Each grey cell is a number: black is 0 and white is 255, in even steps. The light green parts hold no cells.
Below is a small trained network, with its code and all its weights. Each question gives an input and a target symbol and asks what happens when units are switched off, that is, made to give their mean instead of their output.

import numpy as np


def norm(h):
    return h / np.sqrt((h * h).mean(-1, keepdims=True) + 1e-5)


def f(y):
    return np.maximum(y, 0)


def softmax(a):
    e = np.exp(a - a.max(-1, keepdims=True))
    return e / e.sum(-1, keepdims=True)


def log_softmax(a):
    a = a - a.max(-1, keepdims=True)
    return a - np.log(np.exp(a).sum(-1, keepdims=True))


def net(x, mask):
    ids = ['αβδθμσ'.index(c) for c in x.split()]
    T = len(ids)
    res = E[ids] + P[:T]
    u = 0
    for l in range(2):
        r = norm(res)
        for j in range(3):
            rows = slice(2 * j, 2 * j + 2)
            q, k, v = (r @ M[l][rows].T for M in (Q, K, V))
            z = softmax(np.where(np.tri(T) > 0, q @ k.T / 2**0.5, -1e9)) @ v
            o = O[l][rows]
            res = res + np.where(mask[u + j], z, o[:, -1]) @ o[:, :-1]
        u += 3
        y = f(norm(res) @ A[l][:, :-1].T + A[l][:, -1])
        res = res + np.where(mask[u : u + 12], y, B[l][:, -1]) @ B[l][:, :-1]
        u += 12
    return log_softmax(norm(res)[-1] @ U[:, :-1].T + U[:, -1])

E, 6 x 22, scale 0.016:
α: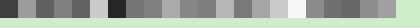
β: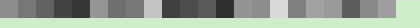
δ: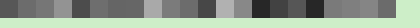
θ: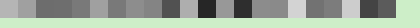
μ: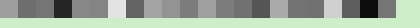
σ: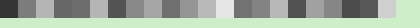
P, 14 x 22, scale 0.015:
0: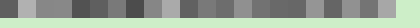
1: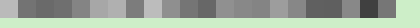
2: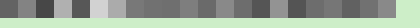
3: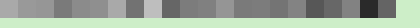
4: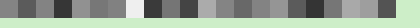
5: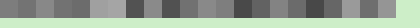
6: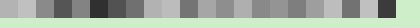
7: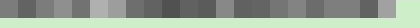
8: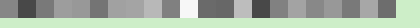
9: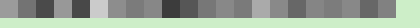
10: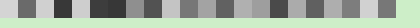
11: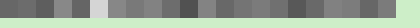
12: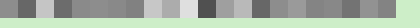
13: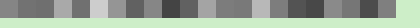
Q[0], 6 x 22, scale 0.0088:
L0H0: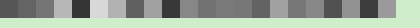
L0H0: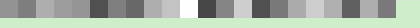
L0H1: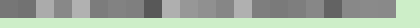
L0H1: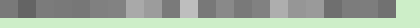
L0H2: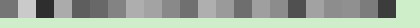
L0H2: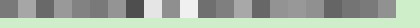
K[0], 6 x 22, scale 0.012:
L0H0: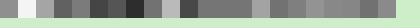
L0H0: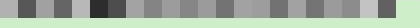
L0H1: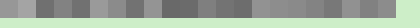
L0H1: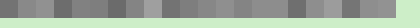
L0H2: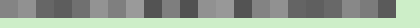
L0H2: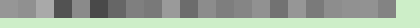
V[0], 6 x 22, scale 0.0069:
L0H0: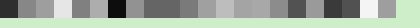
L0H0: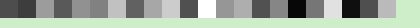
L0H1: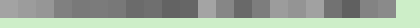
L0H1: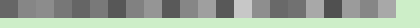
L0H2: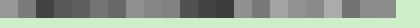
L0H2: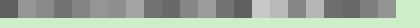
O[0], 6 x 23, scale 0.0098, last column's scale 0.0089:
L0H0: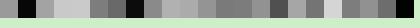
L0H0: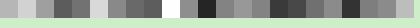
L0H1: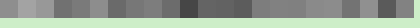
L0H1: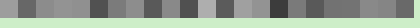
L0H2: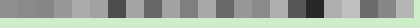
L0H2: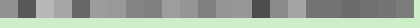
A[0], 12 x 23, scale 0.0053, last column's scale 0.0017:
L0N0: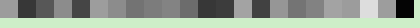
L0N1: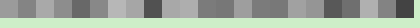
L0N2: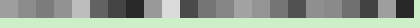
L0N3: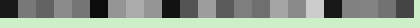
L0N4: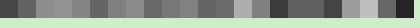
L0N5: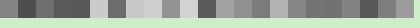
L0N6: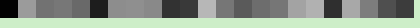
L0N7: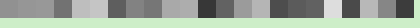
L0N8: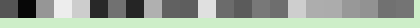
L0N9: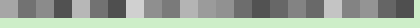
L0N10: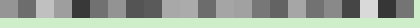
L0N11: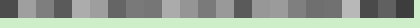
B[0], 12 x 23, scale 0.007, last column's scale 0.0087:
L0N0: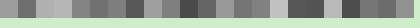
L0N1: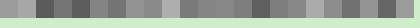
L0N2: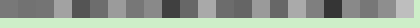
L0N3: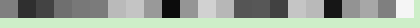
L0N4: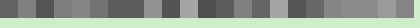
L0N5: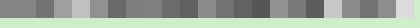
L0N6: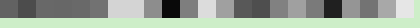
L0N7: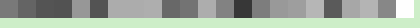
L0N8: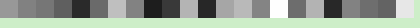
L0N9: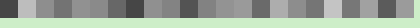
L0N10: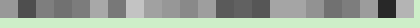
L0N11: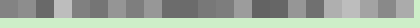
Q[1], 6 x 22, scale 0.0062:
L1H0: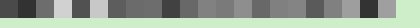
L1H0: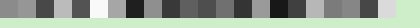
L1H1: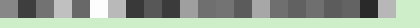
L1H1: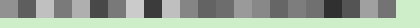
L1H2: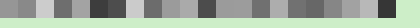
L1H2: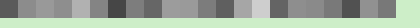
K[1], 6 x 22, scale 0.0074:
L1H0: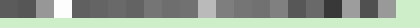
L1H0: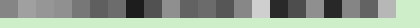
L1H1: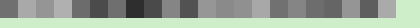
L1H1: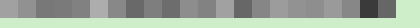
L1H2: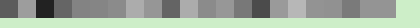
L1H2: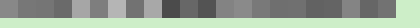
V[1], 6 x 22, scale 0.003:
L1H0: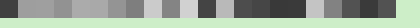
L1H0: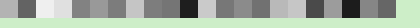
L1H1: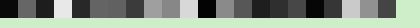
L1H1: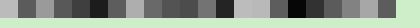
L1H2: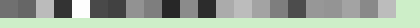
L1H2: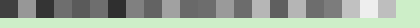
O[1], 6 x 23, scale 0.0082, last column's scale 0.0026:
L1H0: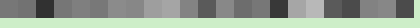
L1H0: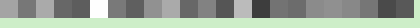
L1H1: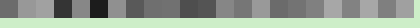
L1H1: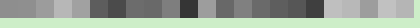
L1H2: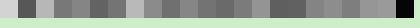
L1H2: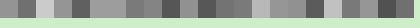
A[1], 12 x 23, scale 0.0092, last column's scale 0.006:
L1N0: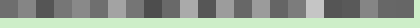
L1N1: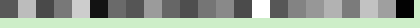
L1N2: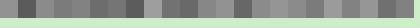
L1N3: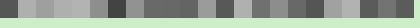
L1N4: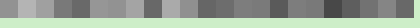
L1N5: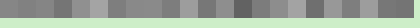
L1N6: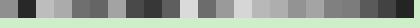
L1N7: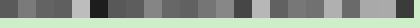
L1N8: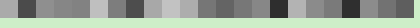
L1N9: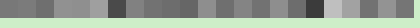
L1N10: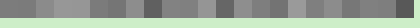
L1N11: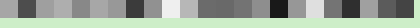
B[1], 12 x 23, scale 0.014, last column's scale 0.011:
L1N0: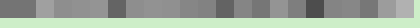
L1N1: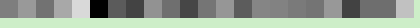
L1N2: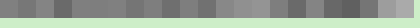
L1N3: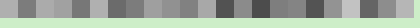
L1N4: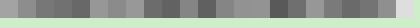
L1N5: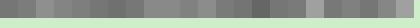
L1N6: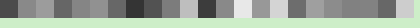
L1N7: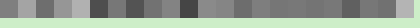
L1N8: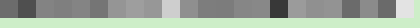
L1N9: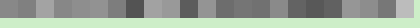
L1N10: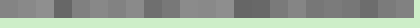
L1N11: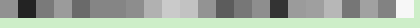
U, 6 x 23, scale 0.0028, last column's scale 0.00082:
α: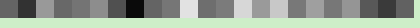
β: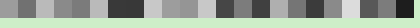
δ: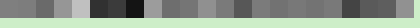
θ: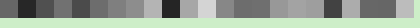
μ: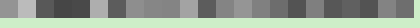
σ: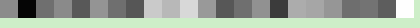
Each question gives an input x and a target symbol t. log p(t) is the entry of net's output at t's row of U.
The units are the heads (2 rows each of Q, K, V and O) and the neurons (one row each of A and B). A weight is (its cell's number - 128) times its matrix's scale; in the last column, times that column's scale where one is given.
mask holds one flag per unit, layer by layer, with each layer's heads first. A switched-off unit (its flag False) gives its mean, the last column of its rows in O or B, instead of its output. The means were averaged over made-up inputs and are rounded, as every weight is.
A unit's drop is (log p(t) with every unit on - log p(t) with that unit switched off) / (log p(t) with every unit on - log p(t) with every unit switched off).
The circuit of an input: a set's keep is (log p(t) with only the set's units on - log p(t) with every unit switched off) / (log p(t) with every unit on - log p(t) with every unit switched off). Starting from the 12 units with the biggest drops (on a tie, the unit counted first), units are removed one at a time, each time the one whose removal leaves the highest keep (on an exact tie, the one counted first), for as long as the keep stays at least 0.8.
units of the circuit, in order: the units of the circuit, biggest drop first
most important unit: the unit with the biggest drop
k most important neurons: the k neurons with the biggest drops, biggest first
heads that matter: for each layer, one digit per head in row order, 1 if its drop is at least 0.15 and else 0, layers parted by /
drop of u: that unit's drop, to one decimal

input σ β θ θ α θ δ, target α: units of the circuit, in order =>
[L0H0, L0N8, L1N6]
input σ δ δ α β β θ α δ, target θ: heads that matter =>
100 / 000
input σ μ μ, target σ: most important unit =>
L0H0
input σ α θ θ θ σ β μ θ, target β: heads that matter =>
001 / 000
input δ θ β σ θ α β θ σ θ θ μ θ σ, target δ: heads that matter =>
000 / 000
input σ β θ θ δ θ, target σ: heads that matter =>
100 / 000
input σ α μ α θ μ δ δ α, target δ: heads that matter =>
001 / 000
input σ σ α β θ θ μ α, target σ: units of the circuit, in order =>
[L0H0, L1N11]
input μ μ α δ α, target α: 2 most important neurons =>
[L0N8, L1N6]
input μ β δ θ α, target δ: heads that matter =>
101 / 000
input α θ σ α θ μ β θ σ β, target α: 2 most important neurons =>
[L1N6, L0N8]
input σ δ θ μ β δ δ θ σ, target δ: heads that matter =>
001 / 000
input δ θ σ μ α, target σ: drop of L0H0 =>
1.2
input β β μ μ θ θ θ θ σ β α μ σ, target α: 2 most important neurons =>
[L0N8, L1N6]
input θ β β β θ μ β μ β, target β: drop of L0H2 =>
0.1
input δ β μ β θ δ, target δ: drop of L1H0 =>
0.1
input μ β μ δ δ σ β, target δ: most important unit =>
L0H2
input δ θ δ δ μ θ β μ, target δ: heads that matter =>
000 / 000
